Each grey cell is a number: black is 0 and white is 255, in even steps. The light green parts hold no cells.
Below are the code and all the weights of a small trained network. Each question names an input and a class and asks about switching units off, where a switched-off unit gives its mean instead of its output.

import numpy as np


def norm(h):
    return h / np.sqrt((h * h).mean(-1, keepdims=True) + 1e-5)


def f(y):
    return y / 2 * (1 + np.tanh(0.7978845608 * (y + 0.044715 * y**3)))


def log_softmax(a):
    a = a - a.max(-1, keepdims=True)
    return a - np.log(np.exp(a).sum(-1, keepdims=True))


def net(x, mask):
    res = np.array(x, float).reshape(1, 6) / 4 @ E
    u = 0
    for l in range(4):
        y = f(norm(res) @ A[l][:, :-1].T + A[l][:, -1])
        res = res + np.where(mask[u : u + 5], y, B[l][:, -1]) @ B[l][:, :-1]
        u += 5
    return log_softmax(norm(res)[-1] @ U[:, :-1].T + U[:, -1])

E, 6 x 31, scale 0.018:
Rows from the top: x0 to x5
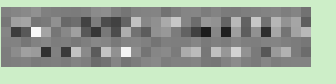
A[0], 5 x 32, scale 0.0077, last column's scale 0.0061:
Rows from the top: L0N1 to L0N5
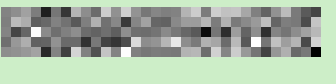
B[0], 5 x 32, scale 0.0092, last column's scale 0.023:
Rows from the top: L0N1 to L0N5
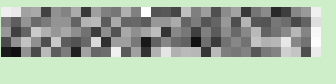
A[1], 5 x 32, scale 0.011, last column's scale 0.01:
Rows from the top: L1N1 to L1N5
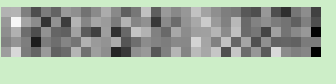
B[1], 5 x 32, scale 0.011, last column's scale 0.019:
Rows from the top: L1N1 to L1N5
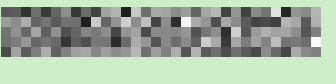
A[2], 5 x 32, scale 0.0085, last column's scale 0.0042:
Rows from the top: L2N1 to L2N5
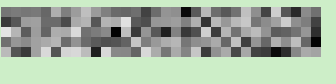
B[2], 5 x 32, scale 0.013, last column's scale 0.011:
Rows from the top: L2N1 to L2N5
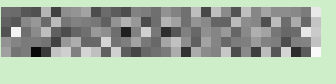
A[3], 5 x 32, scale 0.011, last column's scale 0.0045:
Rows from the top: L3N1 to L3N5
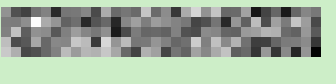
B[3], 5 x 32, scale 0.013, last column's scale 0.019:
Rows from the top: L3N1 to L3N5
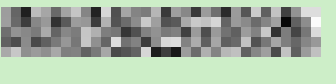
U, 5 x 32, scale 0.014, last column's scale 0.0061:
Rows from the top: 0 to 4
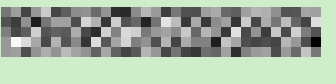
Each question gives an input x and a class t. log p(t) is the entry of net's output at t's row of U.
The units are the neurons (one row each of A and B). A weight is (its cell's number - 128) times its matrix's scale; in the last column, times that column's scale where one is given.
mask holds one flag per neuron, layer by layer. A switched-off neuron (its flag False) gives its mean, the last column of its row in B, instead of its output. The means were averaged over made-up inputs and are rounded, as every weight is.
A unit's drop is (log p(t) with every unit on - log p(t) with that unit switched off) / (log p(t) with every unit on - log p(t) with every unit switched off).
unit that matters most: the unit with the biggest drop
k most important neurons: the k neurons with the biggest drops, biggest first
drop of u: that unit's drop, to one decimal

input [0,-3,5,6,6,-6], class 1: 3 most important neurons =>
[L0N4 L0N5 L2N5]
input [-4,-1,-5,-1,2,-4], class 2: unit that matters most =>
L0N4
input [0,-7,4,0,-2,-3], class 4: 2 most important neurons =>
[L0N5 L2N5]
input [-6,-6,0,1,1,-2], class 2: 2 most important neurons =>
[L0N3 L0N4]
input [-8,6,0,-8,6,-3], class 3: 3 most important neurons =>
[L0N1 L0N3 L3N1]
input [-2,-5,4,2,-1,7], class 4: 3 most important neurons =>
[L0N5 L2N5 L0N4]
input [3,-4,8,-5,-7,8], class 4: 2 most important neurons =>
[L2N5 L0N4]
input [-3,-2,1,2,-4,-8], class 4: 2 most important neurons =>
[L1N4 L0N4]
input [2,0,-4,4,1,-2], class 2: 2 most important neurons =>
[L0N4 L1N1]
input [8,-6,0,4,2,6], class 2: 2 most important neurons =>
[L0N3 L0N4]
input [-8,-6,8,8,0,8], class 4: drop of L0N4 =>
0.1
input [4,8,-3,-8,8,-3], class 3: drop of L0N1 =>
0.2
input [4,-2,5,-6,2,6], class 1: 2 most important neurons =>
[L0N4 L2N5]
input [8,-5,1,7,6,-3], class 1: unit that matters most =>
L0N5
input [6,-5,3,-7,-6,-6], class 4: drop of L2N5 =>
0.1
